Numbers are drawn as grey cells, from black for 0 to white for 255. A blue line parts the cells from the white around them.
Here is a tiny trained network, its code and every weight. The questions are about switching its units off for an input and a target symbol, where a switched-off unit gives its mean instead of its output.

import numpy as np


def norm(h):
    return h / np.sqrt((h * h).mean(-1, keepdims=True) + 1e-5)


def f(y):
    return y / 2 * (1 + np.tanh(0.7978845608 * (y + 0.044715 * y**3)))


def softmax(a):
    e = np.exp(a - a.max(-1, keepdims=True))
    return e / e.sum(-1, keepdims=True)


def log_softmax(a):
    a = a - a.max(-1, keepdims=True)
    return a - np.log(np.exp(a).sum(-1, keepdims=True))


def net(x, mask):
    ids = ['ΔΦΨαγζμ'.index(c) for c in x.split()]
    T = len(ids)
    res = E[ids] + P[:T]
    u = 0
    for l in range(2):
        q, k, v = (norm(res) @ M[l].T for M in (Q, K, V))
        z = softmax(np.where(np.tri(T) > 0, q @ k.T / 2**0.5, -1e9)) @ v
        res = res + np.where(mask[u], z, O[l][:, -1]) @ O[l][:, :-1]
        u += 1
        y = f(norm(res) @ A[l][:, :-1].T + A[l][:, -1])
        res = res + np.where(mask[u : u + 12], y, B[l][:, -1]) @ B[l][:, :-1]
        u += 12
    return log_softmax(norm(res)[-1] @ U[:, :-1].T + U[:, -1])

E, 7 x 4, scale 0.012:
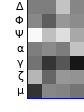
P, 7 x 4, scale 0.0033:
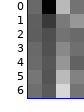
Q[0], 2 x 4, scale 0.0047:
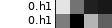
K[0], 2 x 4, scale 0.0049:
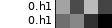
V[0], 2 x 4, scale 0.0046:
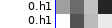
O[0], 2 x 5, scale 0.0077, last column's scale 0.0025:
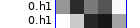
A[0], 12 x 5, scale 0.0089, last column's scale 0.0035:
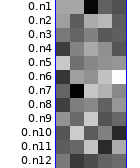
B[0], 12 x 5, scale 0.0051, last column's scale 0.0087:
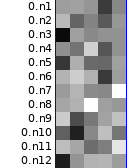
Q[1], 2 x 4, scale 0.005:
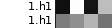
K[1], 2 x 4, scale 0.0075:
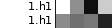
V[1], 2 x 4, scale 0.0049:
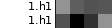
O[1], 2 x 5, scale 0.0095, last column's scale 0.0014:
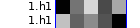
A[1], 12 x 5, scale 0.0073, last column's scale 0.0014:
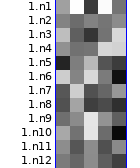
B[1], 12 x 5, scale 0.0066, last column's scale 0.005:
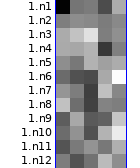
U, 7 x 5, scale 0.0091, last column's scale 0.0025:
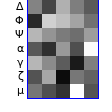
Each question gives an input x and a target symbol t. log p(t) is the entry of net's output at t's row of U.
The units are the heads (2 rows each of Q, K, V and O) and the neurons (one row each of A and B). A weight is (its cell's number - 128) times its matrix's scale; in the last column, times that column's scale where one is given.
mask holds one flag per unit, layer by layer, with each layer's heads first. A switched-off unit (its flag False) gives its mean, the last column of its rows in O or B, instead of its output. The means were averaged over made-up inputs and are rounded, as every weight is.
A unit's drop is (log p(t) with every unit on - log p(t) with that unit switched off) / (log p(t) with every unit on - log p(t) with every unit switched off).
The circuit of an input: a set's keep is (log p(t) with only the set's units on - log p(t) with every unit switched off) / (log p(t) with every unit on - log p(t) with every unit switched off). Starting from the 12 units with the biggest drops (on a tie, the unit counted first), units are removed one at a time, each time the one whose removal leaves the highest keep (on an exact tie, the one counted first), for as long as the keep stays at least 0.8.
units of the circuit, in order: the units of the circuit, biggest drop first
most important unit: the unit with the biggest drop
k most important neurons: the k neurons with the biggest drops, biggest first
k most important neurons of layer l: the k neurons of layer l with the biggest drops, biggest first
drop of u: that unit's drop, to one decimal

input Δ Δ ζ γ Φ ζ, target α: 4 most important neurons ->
(0.n11 0.n7 0.n5 1.n11)
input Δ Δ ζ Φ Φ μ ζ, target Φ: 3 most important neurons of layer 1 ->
(1.n3 1.n1 1.n8)
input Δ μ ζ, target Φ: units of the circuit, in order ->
(1.n1 1.h1 1.n3)
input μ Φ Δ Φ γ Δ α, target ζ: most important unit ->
0.n9
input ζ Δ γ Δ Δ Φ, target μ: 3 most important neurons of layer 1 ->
(1.n10 1.n6 1.n1)
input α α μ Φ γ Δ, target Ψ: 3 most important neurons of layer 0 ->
(0.n12 0.n2 0.n3)
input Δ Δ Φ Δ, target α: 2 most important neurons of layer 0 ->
(0.n7 0.n6)
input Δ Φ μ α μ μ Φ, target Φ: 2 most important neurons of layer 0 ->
(0.n6 0.n7)
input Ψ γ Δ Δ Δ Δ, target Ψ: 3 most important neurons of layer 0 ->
(0.n12 0.n11 0.n7)
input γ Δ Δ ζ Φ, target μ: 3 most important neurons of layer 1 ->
(1.n6 1.n10 1.n5)
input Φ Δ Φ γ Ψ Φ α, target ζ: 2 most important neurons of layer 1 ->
(1.n7 1.n1)
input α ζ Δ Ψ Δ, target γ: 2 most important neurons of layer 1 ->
(1.n10 1.n6)
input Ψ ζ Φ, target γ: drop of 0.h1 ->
0.5
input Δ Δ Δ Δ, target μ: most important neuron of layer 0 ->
(0.n7)
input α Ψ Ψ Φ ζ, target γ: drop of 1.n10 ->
0.1
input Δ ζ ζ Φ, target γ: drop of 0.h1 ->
0.6
